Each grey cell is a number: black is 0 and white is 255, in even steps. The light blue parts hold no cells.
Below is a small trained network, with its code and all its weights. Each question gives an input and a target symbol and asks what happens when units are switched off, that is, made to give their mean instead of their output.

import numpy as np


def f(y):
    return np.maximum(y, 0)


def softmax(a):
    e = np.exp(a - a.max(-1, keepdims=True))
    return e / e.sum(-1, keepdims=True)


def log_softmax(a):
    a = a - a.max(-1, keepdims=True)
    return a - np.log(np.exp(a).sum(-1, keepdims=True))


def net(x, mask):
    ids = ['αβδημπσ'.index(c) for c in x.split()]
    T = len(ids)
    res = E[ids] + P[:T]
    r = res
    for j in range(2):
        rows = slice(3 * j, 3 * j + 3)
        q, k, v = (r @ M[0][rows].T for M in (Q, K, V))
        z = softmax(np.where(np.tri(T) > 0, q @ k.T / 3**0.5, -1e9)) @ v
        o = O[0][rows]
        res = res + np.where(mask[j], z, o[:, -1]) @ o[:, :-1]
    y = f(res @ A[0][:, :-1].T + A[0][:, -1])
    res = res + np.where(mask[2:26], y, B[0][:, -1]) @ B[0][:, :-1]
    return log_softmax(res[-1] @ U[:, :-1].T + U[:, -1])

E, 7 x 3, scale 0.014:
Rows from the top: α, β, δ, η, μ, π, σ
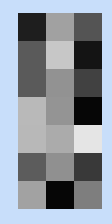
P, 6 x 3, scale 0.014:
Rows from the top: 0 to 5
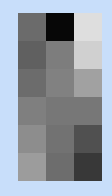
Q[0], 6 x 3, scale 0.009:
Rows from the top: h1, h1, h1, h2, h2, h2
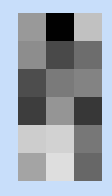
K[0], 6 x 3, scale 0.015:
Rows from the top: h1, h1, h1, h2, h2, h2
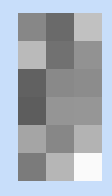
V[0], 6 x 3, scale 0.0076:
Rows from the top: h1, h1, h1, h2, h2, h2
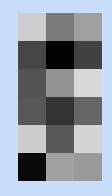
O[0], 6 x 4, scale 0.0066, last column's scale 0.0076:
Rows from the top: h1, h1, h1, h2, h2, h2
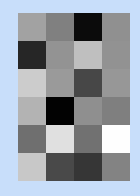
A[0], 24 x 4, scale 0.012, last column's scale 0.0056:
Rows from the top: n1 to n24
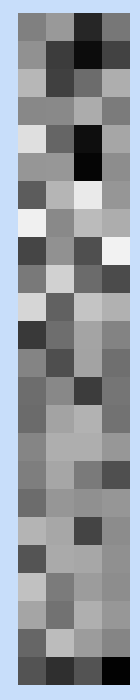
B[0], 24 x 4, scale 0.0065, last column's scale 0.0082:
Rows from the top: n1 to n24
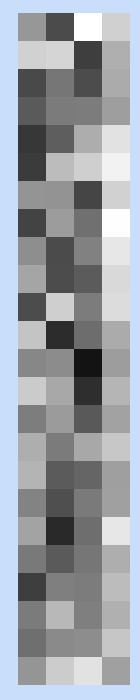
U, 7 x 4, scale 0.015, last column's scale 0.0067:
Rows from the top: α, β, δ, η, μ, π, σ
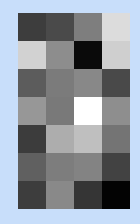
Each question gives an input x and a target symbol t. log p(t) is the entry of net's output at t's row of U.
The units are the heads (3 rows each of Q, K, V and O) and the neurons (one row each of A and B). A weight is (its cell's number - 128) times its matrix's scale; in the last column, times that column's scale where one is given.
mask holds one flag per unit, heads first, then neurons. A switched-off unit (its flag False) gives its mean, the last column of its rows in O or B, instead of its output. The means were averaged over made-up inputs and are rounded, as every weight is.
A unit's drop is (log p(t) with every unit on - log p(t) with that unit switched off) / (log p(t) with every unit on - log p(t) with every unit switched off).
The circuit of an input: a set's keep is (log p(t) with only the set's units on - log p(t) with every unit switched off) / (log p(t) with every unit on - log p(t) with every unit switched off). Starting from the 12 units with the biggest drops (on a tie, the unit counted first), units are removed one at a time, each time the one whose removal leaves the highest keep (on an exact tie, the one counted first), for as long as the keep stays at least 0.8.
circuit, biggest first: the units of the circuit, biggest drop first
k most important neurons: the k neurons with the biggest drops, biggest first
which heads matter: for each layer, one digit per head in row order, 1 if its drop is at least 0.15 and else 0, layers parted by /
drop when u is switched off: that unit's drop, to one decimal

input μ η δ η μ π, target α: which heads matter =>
10
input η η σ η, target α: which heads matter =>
00
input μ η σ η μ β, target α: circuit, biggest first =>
n1
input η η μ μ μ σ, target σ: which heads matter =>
01
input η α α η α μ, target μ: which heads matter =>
11
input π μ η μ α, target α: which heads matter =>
10
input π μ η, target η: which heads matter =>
00
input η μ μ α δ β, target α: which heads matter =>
10
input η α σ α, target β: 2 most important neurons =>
n5, n6
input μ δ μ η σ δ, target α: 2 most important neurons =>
n1, n6
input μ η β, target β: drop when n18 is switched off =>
0.0
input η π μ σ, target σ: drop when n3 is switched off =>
0.4
